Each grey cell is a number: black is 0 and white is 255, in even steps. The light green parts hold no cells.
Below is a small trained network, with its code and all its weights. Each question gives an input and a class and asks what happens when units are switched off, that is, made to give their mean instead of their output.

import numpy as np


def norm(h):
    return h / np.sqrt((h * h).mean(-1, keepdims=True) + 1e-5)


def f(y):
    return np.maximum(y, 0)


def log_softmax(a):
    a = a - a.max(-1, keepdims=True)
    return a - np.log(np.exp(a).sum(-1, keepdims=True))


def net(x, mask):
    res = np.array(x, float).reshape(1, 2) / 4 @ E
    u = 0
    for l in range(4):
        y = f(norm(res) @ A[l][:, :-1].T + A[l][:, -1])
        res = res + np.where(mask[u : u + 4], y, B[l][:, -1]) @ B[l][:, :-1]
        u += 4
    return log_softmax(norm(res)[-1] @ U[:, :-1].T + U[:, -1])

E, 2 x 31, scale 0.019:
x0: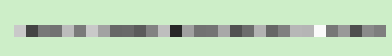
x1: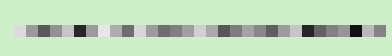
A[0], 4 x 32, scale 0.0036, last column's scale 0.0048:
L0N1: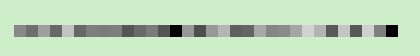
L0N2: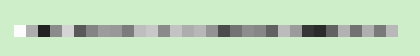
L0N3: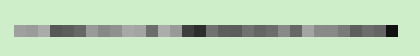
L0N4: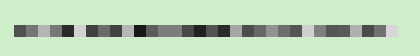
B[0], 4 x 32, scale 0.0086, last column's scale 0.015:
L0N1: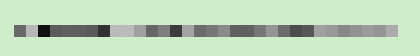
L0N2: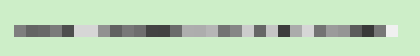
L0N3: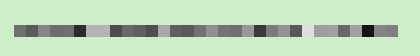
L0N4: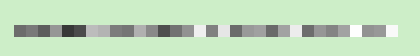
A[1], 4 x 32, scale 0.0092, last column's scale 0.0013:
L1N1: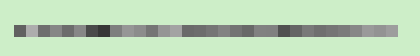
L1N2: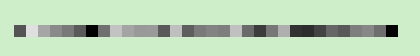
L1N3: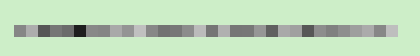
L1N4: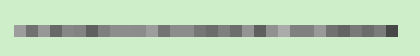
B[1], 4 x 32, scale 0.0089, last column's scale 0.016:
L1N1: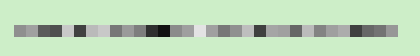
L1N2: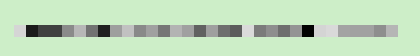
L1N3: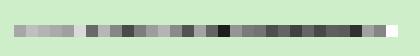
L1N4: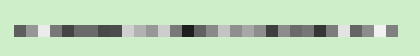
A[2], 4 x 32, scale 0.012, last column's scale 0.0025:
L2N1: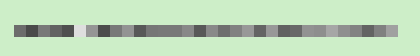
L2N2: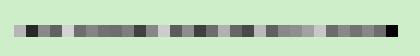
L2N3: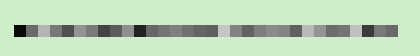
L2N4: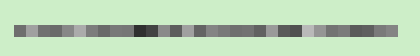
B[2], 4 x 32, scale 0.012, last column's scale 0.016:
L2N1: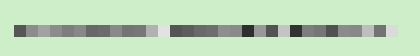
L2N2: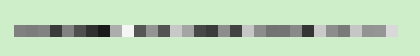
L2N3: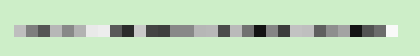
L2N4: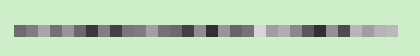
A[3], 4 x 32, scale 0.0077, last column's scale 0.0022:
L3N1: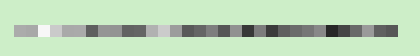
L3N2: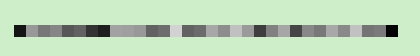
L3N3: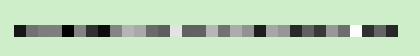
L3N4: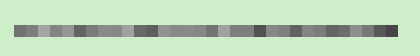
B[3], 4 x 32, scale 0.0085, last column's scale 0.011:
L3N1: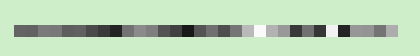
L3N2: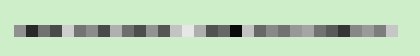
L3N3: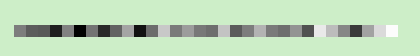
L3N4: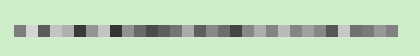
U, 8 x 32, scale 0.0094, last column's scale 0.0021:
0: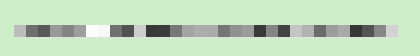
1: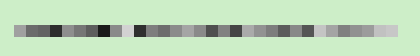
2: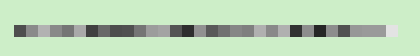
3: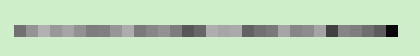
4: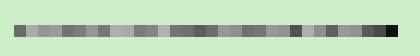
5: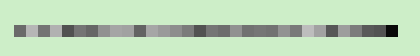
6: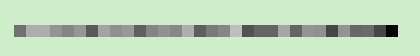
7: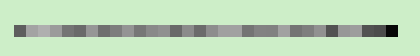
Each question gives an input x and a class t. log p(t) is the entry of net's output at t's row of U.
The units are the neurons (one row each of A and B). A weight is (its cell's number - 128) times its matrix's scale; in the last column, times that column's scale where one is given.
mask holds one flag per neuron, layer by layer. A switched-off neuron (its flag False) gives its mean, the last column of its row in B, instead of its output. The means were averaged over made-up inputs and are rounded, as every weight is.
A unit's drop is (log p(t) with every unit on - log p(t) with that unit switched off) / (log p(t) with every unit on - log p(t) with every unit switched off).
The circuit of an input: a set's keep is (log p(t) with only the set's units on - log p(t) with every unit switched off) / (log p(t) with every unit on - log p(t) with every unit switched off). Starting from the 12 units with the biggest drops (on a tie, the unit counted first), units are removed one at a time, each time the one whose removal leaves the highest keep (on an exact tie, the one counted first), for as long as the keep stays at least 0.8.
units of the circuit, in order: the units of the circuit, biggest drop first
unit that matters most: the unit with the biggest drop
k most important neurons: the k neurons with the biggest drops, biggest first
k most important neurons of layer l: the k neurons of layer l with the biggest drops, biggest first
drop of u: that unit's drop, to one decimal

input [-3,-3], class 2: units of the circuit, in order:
L0N2; L2N2
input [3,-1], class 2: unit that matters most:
L0N1
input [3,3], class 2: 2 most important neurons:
L0N4; L2N3
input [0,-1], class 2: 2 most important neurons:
L0N2; L1N3
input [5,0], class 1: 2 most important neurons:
L0N4; L2N2
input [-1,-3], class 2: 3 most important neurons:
L0N4; L1N3; L0N2
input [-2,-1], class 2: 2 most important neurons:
L1N3; L0N2
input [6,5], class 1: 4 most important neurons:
L0N4; L2N3; L2N2; L1N1
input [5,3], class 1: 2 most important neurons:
L0N4; L2N3
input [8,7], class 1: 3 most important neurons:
L2N3; L0N4; L2N2
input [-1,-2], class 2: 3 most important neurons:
L1N3; L0N2; L2N3
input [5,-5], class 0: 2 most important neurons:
L2N3; L1N2
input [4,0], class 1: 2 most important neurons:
L0N4; L2N2
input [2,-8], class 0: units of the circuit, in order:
L2N3
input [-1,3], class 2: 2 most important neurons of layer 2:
L2N3; L2N1
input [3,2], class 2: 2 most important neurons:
L0N4; L0N1
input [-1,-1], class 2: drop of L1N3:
0.3
